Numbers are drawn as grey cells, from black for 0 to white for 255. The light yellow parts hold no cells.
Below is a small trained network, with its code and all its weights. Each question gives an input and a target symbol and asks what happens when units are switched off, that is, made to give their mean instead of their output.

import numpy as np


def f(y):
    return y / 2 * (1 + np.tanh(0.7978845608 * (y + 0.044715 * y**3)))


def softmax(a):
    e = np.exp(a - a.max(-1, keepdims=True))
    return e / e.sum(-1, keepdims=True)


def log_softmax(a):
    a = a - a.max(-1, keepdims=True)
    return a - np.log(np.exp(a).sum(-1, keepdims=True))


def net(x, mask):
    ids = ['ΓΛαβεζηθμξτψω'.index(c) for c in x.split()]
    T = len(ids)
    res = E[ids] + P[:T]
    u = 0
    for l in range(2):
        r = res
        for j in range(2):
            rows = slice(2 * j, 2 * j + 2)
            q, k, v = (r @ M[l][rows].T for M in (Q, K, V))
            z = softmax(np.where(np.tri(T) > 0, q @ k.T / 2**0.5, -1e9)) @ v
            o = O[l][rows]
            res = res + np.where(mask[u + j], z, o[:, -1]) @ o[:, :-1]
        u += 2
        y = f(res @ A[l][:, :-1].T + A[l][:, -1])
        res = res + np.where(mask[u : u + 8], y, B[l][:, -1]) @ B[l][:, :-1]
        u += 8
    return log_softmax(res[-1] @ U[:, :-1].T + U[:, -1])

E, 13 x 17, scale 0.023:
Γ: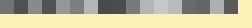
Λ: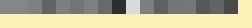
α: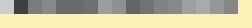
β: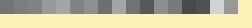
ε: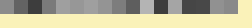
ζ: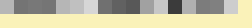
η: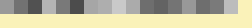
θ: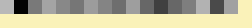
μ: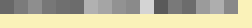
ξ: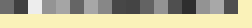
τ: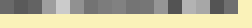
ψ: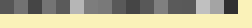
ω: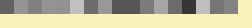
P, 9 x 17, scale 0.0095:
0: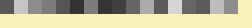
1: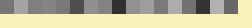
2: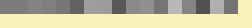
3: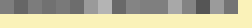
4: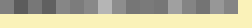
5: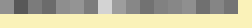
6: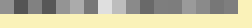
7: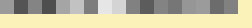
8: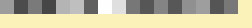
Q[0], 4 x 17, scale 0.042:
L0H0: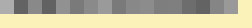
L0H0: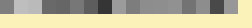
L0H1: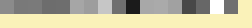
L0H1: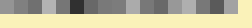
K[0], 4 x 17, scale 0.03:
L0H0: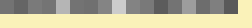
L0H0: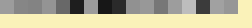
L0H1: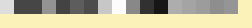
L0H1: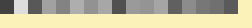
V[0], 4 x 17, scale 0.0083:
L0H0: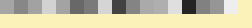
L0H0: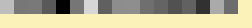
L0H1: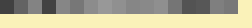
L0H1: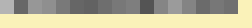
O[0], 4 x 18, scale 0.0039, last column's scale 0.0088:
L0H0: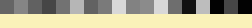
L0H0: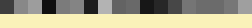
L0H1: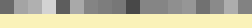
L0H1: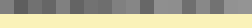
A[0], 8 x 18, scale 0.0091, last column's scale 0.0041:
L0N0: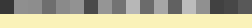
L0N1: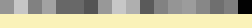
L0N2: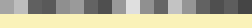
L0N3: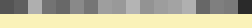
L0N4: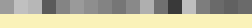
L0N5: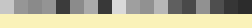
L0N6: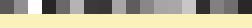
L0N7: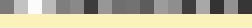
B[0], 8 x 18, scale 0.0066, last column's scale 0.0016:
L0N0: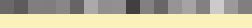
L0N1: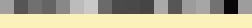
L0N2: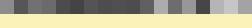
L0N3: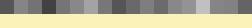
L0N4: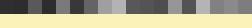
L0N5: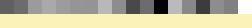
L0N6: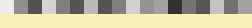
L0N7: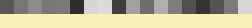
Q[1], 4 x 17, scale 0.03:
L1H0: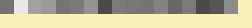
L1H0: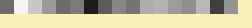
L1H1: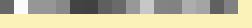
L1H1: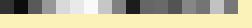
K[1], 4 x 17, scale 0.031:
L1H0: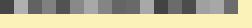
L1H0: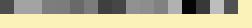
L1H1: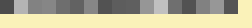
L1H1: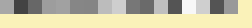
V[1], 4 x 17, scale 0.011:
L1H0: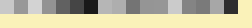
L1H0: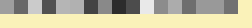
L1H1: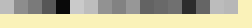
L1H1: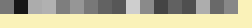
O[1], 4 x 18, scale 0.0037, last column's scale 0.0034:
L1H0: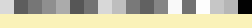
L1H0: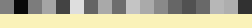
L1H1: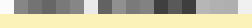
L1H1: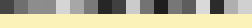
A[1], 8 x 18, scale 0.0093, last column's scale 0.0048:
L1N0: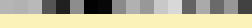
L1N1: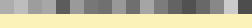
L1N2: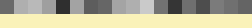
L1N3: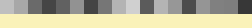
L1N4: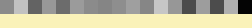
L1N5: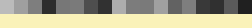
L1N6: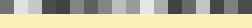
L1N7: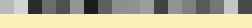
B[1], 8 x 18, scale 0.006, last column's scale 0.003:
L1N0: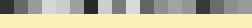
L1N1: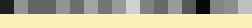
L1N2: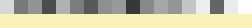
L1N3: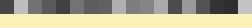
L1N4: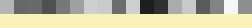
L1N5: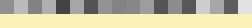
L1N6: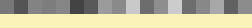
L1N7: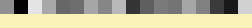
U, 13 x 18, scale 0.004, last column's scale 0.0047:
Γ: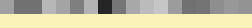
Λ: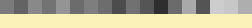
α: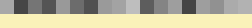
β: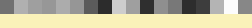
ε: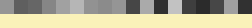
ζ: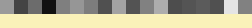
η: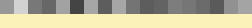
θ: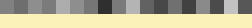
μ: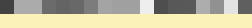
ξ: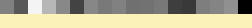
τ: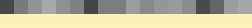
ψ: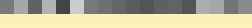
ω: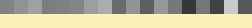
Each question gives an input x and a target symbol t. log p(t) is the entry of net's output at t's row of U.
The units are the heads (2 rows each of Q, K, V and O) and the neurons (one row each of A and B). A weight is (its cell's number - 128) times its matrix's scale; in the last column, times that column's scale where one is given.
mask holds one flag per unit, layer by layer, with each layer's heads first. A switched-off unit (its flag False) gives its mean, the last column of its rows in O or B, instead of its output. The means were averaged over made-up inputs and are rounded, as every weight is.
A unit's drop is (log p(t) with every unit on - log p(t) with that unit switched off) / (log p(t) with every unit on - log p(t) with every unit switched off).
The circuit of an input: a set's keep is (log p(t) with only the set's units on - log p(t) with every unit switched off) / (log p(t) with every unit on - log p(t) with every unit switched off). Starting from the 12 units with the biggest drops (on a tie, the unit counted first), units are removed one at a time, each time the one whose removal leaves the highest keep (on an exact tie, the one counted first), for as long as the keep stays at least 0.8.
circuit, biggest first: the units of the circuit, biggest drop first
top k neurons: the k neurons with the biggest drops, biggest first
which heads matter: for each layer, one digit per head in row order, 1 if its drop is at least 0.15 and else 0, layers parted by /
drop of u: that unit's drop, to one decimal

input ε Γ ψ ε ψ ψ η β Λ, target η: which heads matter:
00 / 10
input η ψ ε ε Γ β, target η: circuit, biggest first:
L1H0
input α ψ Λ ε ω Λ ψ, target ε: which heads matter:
10 / 00
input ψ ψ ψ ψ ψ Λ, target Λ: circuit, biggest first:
L0N2; L0H0
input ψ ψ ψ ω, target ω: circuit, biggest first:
L0N7; L0H0
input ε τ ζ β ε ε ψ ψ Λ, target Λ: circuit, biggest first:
L0H0; L0N2
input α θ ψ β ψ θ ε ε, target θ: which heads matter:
00 / 01
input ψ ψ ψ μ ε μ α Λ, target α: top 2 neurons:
L0N4; L0N0
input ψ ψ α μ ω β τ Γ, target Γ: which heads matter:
10 / 00
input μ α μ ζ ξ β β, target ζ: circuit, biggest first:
L1N2; L1H0
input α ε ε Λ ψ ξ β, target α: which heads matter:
01 / 10
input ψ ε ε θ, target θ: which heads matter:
00 / 01
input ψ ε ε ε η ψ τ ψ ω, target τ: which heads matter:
00 / 01
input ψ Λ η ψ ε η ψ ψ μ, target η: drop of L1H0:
1.2
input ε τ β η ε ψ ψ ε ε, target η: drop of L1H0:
1.1
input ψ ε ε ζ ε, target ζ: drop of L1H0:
0.6
